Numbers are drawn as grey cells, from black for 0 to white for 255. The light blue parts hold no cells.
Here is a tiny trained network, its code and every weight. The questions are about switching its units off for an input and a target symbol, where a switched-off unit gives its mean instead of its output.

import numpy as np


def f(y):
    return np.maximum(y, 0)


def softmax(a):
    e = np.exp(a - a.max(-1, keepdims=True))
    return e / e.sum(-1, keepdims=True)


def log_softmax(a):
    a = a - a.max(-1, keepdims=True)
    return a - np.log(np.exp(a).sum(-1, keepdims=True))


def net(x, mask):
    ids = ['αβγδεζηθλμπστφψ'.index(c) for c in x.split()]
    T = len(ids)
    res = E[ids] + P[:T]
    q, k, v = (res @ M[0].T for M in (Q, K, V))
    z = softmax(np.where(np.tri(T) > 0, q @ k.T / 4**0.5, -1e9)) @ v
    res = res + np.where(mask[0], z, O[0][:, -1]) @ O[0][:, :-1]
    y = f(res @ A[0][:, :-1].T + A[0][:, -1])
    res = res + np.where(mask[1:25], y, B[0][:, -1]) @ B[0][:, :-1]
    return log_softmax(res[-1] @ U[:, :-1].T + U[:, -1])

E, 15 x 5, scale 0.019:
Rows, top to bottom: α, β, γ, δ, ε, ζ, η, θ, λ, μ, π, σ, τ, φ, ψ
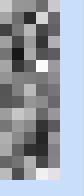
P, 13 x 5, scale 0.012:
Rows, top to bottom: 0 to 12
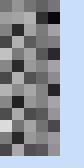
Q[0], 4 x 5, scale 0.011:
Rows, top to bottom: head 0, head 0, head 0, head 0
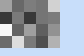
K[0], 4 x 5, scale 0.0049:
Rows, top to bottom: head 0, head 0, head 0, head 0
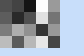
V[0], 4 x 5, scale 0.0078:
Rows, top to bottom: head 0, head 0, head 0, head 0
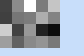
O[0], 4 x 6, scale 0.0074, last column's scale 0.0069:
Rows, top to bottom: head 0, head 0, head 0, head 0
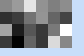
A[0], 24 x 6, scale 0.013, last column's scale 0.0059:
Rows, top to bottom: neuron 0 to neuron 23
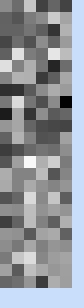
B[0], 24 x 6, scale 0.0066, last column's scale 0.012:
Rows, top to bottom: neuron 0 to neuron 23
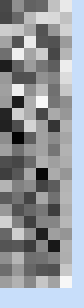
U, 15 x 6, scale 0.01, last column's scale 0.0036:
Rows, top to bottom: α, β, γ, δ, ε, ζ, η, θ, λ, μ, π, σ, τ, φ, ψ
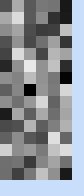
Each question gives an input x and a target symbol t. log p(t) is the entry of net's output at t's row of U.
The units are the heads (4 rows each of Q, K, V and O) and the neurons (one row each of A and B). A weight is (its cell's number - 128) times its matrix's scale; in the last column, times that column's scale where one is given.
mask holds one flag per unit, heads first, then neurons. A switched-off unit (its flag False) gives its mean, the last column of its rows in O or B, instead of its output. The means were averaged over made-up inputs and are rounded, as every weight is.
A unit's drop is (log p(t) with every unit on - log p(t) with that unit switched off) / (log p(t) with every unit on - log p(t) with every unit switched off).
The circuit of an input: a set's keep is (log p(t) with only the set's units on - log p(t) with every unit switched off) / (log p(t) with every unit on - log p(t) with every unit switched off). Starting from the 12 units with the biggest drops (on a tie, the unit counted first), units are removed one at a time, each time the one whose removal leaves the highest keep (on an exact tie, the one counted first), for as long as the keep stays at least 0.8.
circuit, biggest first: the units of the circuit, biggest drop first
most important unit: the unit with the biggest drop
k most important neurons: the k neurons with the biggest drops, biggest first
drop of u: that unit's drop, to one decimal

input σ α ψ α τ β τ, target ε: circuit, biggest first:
[head 0; neuron 9]
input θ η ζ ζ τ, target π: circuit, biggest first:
[neuron 10; neuron 5]
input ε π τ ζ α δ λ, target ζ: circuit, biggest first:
[neuron 9; head 0; neuron 3]
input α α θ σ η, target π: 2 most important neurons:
[neuron 5; neuron 10]
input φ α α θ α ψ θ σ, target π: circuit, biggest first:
[neuron 10; neuron 5; neuron 7]
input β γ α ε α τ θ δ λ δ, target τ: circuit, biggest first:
[neuron 5; neuron 23]
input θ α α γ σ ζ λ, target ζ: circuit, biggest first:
[head 0; neuron 9; neuron 3]
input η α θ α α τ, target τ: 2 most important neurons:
[neuron 5; neuron 20]
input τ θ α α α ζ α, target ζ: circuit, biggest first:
[head 0; neuron 1]
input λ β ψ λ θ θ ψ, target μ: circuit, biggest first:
[head 0; neuron 16; neuron 4; neuron 22]
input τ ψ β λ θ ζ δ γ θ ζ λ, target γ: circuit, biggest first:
[neuron 1; neuron 23]
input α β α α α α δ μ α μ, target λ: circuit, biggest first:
[neuron 8; neuron 4; neuron 11]
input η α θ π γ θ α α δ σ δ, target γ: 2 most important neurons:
[neuron 1; neuron 15]
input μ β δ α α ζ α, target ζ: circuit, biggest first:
[head 0; neuron 1; neuron 18]
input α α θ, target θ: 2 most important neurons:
[neuron 16; neuron 18]
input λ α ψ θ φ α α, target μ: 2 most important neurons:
[neuron 4; neuron 13]
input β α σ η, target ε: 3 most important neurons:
[neuron 9; neuron 6; neuron 20]
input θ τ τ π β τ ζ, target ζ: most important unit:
neuron 1
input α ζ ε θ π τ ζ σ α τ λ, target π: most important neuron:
[neuron 5]
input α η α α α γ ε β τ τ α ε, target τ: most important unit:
neuron 2
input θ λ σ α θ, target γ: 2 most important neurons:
[neuron 1; neuron 18]
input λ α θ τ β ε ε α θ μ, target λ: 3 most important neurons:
[neuron 8; neuron 4; neuron 0]
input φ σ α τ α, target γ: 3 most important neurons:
[neuron 1; neuron 15; neuron 13]
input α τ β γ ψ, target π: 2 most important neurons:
[neuron 14; neuron 5]
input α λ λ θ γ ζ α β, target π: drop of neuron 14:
0.4
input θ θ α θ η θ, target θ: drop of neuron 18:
0.2
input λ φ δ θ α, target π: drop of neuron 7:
0.2
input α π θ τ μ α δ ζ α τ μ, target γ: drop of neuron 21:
0.3
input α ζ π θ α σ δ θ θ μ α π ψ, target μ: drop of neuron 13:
0.1
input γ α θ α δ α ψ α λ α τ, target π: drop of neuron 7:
0.1
